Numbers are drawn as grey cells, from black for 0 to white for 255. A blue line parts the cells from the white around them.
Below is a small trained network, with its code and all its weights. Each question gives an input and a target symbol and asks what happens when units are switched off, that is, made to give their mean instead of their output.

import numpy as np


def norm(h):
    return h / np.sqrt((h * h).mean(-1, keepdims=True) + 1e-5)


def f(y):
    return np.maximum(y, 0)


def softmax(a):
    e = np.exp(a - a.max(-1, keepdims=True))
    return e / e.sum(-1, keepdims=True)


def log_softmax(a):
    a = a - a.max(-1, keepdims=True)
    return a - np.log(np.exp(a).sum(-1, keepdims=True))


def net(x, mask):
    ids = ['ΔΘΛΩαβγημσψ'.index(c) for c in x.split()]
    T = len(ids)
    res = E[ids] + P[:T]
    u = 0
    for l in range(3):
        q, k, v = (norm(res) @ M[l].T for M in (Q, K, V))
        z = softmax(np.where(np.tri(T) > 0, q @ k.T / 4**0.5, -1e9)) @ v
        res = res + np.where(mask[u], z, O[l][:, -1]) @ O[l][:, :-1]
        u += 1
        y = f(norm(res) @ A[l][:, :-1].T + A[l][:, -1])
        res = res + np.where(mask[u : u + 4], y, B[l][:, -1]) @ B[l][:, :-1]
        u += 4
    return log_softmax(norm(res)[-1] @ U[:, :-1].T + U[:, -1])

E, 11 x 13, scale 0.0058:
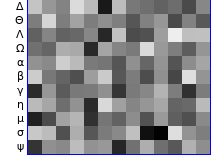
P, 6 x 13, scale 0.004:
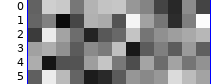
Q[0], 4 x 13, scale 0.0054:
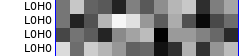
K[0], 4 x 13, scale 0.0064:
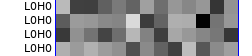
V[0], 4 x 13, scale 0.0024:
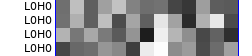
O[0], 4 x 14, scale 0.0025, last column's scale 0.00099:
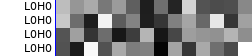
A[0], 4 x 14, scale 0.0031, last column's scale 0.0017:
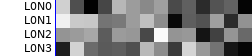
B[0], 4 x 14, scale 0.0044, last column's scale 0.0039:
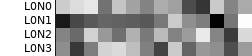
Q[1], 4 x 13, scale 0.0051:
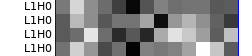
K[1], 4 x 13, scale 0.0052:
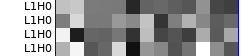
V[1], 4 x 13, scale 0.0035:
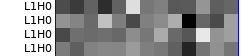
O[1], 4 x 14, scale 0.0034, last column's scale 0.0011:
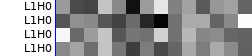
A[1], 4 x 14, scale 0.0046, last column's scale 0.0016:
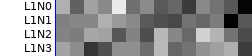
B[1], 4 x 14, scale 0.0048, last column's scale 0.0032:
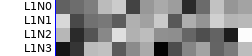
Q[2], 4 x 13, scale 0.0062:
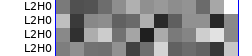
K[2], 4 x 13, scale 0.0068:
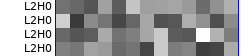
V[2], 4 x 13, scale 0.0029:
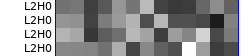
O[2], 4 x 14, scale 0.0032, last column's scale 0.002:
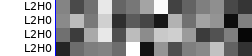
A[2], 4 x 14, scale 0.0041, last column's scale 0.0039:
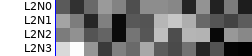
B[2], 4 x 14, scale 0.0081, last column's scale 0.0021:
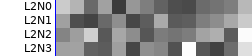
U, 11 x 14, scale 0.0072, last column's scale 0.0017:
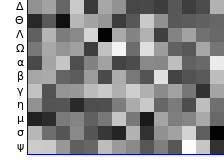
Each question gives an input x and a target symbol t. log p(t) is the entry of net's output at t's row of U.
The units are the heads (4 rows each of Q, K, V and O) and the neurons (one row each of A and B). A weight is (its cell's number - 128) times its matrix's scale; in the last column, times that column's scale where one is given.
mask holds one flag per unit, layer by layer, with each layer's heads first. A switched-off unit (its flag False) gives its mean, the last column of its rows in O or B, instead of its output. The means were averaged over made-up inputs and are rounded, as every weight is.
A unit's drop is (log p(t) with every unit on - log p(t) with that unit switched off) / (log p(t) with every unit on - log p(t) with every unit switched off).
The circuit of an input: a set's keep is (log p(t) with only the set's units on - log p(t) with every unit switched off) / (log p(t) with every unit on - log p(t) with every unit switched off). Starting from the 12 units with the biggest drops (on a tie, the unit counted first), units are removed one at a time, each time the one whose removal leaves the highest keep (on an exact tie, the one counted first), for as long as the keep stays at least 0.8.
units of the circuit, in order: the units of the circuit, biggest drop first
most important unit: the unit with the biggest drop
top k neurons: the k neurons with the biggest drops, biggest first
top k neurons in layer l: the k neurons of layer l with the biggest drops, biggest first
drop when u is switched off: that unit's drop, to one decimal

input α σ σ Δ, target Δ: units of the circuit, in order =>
[L2H0 L2N0]
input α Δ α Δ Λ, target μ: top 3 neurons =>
[L0N1 L0N2 L1N2]
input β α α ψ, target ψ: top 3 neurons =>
[L1N1 L0N1 L1N2]
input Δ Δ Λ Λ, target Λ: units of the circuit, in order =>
[L1N0 L0H0]
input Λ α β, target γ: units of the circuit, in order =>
[L0H0 L1N2]
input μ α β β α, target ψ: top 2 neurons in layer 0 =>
[L0N2 L0N1]
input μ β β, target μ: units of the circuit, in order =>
[L1N3 L1H0]
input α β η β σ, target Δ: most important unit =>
L2N0
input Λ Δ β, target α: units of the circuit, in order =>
[L0N1 L1H0]
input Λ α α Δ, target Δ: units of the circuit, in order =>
[L2N0 L2H0]
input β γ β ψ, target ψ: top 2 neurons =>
[L1N1 L0N1]
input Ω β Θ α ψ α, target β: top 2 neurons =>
[L1N2 L2N3]
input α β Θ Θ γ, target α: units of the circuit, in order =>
[L1N2 L2N2]
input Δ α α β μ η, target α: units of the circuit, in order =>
[L1H0]
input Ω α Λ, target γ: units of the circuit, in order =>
[L1N2 L1H0]
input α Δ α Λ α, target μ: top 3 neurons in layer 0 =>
[L0N2 L0N1 L0N0]
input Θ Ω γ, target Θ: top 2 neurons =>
[L0N3 L0N1]
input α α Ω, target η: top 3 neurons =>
[L2N1 L1N2 L0N2]
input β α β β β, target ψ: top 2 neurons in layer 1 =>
[L1N2 L1N3]
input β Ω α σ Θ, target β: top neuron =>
[L0N0]
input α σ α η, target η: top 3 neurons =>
[L2N1 L0N1 L0N2]
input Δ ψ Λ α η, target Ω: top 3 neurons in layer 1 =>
[L1N3 L1N2 L1N1]
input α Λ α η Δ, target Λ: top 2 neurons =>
[L1N0 L0N0]
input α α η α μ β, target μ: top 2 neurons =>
[L1N3 L0N2]
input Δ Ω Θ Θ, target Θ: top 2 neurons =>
[L0N1 L0N3]
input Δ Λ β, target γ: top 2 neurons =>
[L1N2 L0N2]
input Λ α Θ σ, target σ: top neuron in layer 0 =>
[L0N1]
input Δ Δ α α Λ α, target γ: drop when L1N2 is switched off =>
0.2
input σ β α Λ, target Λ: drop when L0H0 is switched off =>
0.5
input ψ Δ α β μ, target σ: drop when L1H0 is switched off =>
0.2
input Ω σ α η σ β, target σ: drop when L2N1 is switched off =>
0.1
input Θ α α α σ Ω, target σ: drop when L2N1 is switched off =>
0.1
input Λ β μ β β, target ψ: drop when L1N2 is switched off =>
0.3
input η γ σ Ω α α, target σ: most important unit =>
L2N1
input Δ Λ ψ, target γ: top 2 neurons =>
[L1N2 L0N1]
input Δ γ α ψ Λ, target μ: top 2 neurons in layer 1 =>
[L1N3 L1N2]
